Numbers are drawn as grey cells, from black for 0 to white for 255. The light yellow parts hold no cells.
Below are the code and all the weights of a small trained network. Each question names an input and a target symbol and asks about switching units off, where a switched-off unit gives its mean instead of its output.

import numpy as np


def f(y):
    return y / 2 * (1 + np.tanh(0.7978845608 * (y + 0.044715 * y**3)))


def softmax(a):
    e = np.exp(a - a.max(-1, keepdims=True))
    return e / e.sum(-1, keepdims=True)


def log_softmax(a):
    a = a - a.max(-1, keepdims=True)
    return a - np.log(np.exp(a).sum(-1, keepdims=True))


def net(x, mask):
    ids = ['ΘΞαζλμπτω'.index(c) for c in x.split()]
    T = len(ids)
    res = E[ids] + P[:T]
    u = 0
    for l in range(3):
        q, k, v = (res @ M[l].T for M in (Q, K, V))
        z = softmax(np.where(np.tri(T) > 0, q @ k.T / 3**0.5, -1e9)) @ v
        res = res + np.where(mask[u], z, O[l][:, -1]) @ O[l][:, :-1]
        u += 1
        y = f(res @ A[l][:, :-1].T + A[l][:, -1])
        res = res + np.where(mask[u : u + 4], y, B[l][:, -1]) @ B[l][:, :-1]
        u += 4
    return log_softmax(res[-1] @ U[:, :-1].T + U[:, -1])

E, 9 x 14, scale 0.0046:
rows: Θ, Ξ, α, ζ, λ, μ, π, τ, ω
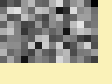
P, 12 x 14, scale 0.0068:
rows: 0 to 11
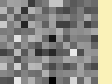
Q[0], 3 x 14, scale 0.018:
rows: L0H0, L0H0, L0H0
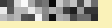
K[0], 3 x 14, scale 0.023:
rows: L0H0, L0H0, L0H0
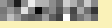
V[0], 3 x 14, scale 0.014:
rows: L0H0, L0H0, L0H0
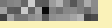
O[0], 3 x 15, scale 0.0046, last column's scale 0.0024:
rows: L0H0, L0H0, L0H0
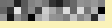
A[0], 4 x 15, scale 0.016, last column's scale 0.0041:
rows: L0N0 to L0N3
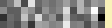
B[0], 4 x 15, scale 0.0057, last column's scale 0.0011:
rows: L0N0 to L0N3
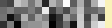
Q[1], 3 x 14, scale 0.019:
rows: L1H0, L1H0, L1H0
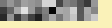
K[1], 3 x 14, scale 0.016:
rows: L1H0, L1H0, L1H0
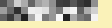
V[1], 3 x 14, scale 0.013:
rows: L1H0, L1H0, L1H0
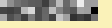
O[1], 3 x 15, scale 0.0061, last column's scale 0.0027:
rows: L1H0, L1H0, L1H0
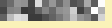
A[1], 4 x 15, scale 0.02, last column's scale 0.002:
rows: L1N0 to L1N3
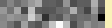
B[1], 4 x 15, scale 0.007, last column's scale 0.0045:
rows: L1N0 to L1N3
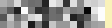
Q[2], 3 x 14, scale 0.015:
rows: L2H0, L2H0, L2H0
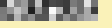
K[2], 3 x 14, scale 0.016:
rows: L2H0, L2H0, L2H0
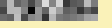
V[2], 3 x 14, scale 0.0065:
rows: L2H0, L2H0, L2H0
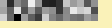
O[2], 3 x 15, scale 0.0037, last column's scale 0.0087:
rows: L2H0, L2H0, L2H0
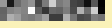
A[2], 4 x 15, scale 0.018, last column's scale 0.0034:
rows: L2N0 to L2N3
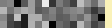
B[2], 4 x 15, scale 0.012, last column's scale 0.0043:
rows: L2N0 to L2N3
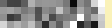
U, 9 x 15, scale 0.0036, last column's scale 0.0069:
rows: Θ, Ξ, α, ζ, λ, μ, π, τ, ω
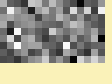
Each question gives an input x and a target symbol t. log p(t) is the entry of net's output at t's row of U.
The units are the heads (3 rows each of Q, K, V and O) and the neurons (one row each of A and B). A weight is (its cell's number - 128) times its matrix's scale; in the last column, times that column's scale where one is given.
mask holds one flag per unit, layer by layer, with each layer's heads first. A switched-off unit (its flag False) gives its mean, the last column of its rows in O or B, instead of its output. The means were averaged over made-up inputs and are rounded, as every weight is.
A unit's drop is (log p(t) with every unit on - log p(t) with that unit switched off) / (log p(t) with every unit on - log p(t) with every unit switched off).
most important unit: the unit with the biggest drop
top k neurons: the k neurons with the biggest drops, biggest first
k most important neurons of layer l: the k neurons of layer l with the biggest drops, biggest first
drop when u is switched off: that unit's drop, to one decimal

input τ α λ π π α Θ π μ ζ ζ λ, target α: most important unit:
L1H0
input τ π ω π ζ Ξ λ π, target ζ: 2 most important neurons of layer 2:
[L2N3 L2N2]
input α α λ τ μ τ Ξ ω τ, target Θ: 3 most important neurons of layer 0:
[L0N1 L0N0 L0N3]
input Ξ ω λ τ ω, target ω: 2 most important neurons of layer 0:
[L0N3 L0N0]
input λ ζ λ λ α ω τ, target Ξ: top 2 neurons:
[L1N0 L2N0]
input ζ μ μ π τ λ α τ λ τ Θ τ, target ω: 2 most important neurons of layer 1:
[L1N1 L1N3]
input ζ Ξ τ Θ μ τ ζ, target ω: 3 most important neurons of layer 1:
[L1N0 L1N3 L1N2]
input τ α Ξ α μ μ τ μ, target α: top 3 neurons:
[L2N1 L1N1 L0N3]
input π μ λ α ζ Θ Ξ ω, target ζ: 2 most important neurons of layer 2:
[L2N3 L2N2]
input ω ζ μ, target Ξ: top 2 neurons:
[L1N0 L0N3]
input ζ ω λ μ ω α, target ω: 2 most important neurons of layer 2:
[L2N2 L2N3]
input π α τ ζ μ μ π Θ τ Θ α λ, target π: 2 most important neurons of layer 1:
[L1N2 L1N0]
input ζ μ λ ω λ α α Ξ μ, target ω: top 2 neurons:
[L0N3 L1N0]
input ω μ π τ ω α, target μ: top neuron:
[L1N0]
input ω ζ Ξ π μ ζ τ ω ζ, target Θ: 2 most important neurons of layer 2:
[L2N3 L2N0]
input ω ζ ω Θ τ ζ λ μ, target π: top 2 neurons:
[L1N2 L0N0]
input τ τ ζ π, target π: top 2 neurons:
[L0N0 L1N2]
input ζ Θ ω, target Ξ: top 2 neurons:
[L1N0 L2N0]
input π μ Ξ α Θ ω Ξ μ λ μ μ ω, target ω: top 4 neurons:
[L2N2 L1N1 L1N3 L2N3]
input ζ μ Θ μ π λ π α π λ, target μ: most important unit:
L0H0
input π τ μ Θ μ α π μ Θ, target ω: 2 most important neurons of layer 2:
[L2N0 L2N3]
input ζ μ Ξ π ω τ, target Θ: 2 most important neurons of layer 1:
[L1N2 L1N1]
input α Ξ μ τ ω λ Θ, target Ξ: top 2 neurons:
[L1N3 L2N0]
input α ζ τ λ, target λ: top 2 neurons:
[L0N0 L1N0]
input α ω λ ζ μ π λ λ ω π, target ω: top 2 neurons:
[L2N2 L1N1]
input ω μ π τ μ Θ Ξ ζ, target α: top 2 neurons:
[L2N1 L1N1]
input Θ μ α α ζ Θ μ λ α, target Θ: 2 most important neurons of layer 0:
[L0N1 L0N0]
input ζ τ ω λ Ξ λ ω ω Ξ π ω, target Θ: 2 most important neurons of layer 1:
[L1N0 L1N3]
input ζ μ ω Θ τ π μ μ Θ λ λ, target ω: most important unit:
L1N0
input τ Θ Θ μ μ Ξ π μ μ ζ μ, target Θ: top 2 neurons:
[L2N3 L2N0]
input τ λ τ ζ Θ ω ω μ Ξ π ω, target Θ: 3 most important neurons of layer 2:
[L2N3 L2N0 L2N2]
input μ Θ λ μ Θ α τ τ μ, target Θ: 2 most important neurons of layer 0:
[L0N0 L0N3]
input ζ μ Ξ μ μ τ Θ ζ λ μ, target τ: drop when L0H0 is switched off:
0.1
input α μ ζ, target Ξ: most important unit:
L2N0
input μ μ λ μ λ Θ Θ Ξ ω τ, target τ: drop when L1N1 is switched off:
0.5
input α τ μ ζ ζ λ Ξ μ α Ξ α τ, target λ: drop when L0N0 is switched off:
0.5
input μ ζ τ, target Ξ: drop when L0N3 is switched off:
-0.1
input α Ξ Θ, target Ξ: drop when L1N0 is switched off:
0.0
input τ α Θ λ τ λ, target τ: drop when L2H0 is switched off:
0.1
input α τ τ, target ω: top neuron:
[L0N1]
